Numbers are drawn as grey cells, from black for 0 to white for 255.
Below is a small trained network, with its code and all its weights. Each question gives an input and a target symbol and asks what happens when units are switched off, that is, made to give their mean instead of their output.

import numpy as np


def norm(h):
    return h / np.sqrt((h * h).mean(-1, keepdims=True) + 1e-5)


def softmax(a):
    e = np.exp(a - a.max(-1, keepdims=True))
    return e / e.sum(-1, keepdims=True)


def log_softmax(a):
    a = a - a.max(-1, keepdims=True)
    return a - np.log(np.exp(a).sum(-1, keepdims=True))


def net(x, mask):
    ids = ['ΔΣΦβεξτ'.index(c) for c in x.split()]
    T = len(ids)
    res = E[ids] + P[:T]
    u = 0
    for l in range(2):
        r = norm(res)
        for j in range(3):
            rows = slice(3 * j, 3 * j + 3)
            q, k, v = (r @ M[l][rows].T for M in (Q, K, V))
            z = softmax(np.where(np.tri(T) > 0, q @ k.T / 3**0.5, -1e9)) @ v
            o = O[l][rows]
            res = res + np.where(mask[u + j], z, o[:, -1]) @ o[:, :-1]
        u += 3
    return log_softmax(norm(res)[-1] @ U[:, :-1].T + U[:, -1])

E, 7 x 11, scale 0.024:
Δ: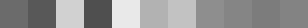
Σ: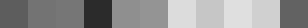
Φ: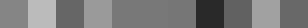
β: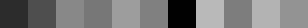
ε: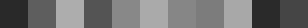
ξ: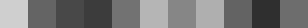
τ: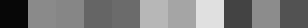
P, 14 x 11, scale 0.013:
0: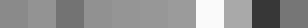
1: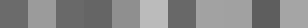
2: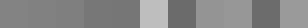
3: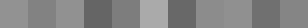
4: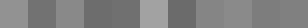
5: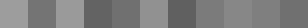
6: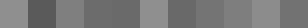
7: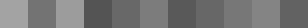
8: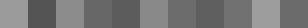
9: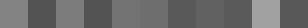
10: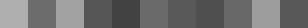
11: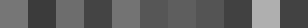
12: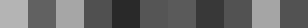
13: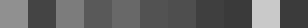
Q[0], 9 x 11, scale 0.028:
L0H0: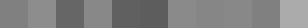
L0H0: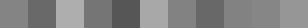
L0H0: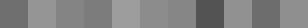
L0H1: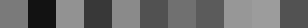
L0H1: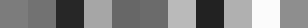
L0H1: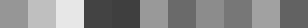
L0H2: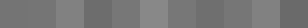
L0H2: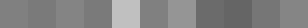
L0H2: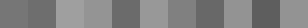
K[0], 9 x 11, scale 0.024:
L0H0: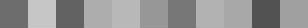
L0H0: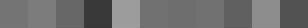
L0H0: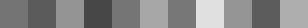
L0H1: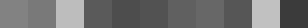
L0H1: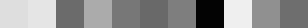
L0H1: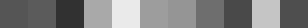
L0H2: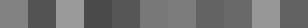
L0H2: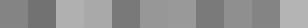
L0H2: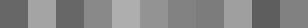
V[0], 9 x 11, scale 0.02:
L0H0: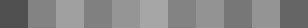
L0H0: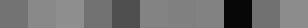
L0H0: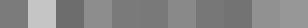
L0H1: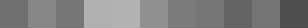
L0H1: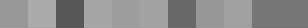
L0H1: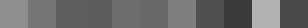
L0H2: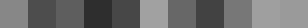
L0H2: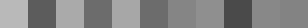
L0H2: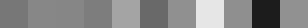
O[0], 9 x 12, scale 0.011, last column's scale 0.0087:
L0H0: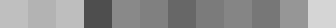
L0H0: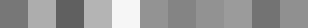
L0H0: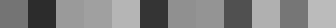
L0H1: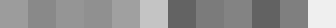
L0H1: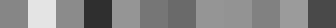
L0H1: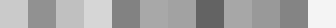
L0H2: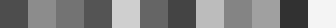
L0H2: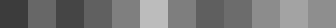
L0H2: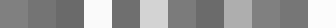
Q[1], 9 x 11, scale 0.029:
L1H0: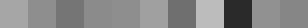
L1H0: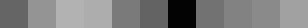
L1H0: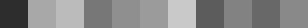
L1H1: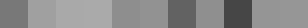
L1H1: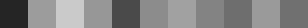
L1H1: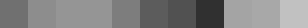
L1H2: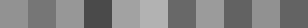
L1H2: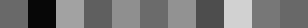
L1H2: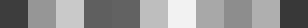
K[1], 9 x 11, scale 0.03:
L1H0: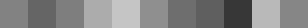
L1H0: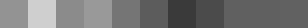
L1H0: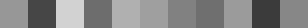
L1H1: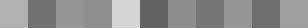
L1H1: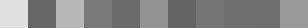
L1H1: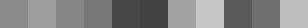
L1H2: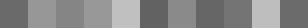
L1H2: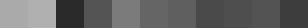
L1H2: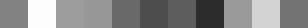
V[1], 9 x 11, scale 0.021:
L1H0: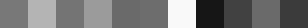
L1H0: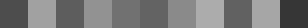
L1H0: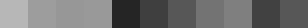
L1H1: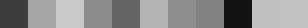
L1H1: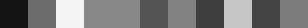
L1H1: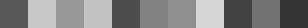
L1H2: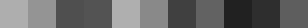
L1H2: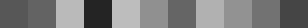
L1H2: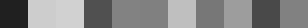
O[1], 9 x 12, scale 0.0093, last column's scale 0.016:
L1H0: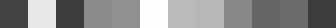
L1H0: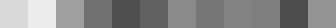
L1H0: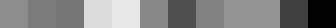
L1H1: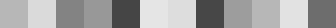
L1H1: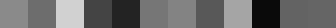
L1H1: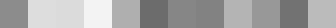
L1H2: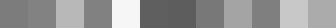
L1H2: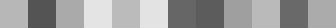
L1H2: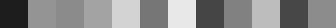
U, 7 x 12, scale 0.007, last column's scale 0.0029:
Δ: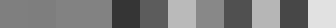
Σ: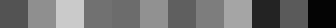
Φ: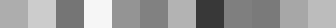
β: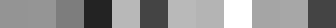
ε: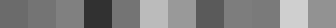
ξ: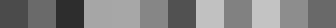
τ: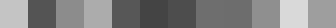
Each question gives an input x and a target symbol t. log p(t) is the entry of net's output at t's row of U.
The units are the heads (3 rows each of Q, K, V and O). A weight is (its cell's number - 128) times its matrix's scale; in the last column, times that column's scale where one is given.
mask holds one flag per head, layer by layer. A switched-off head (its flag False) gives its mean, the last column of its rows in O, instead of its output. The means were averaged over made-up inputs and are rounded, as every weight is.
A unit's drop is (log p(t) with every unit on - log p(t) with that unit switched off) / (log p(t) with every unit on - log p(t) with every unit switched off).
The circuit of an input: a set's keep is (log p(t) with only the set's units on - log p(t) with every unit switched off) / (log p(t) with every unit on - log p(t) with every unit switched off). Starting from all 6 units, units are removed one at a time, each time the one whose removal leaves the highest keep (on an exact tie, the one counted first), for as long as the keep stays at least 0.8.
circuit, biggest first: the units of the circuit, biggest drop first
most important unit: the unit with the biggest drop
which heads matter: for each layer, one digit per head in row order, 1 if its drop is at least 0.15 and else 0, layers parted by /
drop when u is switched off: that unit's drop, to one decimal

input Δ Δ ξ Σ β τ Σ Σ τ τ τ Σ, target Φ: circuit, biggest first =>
L1H1
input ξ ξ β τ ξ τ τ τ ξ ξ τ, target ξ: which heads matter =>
000 / 010
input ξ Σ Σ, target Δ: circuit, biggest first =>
L1H2, L0H0
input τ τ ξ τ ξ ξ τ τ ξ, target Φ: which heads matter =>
100 / 010
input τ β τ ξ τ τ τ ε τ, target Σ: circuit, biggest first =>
L1H1, L0H1
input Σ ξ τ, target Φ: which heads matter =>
110 / 010
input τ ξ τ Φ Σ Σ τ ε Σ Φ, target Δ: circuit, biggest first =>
L1H2, L0H2
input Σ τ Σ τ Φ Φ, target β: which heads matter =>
111 / 000
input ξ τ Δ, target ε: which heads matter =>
001 / 000
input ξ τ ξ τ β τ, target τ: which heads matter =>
000 / 100
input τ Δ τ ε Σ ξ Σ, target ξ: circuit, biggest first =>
L1H1, L0H2
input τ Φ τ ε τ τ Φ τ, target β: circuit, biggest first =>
L0H0, L1H2, L1H0
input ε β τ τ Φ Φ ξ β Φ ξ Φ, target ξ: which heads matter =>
101 / 110
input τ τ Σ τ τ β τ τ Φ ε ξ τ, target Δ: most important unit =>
L0H1
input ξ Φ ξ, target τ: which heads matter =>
100 / 101
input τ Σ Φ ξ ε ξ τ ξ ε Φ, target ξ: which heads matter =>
111 / 110
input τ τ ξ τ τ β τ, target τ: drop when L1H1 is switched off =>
0.0
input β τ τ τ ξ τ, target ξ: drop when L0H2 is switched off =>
0.3
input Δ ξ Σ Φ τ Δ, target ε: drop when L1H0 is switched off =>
0.1
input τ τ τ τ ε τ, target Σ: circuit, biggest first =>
L1H1
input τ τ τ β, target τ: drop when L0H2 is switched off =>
0.5
